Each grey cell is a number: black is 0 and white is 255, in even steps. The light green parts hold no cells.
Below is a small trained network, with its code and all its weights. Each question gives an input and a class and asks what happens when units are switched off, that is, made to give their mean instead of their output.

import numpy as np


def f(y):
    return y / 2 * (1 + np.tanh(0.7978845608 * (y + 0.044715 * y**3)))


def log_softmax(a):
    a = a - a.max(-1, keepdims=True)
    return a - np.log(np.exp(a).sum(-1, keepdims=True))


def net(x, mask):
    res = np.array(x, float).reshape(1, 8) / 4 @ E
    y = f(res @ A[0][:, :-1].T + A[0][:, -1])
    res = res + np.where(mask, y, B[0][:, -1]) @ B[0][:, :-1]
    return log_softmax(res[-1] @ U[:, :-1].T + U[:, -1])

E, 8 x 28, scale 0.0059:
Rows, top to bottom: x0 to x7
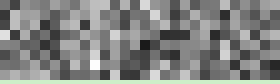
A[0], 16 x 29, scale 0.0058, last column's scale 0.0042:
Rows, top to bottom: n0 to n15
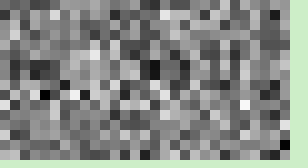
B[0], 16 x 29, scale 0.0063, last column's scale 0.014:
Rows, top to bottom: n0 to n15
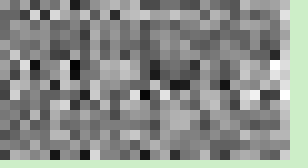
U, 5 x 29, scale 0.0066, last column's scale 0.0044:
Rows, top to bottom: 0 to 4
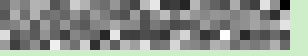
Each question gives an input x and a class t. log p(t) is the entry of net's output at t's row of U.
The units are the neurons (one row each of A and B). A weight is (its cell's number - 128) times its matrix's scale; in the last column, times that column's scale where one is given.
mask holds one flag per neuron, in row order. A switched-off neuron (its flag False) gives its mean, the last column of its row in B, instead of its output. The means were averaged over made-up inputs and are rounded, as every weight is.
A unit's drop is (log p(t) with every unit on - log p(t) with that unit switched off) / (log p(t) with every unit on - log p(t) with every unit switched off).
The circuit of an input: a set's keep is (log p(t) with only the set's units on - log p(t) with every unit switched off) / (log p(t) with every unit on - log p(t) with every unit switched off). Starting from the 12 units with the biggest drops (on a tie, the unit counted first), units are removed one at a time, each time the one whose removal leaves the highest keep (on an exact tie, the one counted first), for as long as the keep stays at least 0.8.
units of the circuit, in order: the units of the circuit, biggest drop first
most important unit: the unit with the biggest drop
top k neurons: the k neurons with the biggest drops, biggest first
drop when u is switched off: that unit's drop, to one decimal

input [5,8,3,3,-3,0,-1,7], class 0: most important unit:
n8
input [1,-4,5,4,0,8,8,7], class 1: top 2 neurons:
[n5 n9]
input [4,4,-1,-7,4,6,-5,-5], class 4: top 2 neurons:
[n8 n15]
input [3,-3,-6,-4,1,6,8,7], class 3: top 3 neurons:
[n9 n4 n12]
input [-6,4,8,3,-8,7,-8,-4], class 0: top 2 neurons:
[n9 n6]
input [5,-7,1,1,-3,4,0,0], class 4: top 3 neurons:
[n8 n15 n9]
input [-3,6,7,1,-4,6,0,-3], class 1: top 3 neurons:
[n9 n6 n7]
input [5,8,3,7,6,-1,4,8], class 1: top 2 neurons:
[n9 n5]
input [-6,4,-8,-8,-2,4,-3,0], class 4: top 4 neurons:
[n9 n5 n8 n1]
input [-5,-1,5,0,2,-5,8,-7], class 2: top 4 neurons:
[n6 n7 n0 n5]
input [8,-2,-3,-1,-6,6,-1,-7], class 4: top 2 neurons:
[n8 n15]
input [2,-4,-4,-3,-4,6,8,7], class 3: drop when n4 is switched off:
0.3
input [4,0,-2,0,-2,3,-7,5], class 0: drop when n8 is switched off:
-0.1
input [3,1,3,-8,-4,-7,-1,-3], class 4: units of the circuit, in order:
[n1]
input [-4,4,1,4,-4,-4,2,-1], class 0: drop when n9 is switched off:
0.2
